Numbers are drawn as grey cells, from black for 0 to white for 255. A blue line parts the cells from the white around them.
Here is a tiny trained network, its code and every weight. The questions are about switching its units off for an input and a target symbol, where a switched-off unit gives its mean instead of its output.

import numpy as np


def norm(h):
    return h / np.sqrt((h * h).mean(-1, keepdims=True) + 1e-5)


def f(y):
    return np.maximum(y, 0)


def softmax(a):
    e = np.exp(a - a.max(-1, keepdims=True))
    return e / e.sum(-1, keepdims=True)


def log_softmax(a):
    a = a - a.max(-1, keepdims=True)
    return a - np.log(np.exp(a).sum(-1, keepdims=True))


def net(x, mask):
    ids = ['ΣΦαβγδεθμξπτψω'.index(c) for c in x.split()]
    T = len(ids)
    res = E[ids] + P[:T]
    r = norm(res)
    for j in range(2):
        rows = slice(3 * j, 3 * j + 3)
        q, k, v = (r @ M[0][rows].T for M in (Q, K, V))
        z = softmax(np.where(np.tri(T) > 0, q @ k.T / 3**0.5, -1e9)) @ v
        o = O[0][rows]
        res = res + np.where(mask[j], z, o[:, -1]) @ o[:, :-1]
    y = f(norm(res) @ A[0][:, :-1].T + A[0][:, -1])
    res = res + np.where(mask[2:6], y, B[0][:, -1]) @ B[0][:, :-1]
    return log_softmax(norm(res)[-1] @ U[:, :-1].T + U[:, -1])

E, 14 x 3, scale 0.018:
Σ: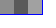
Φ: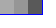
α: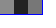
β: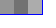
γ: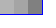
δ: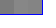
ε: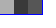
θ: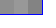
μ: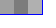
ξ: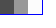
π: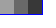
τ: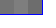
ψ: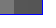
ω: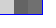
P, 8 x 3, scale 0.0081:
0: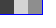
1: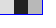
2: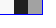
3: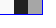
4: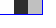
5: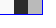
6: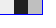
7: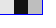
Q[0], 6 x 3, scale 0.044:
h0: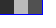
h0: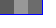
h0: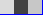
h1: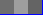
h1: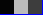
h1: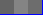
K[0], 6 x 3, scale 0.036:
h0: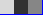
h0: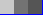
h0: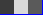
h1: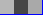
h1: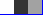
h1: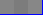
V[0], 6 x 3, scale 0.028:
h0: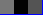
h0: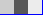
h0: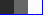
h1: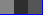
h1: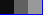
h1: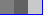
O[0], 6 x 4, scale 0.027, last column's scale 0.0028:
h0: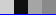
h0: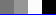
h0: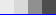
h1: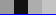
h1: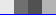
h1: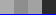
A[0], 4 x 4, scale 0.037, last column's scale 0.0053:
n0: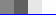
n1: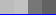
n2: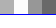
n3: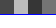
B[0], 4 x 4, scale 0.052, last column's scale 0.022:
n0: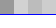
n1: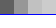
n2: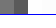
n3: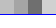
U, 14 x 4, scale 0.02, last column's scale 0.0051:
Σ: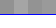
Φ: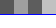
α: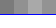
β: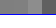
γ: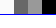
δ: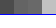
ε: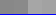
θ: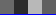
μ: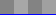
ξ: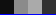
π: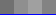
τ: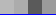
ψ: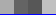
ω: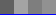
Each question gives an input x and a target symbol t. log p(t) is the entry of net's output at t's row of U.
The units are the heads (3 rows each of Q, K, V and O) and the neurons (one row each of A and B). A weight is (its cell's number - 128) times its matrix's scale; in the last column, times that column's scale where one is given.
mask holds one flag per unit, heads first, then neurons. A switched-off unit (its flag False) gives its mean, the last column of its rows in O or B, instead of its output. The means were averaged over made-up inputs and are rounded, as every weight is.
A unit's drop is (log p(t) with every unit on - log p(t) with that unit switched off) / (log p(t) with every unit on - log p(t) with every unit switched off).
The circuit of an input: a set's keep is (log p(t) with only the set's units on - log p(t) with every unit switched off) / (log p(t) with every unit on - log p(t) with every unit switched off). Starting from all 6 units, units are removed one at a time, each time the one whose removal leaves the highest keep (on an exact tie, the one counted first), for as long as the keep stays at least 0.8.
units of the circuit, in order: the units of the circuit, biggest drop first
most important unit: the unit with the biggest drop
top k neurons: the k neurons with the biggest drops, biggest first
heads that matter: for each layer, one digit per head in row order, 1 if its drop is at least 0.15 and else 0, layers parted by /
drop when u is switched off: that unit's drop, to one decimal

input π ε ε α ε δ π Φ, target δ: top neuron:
(n2)
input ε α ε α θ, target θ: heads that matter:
10
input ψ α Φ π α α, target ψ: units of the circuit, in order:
(n2 h0)
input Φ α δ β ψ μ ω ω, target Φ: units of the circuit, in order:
(h0 n2)
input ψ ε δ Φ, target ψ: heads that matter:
00
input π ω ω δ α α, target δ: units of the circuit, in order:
(h0 n2)
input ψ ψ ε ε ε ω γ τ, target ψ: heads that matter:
00
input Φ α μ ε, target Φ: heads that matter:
10
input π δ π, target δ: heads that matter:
00
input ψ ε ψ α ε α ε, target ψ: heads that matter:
00
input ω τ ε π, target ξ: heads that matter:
10
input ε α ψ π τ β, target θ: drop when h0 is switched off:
1.3
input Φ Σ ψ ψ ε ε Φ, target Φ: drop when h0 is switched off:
0.4
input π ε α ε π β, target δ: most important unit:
h0
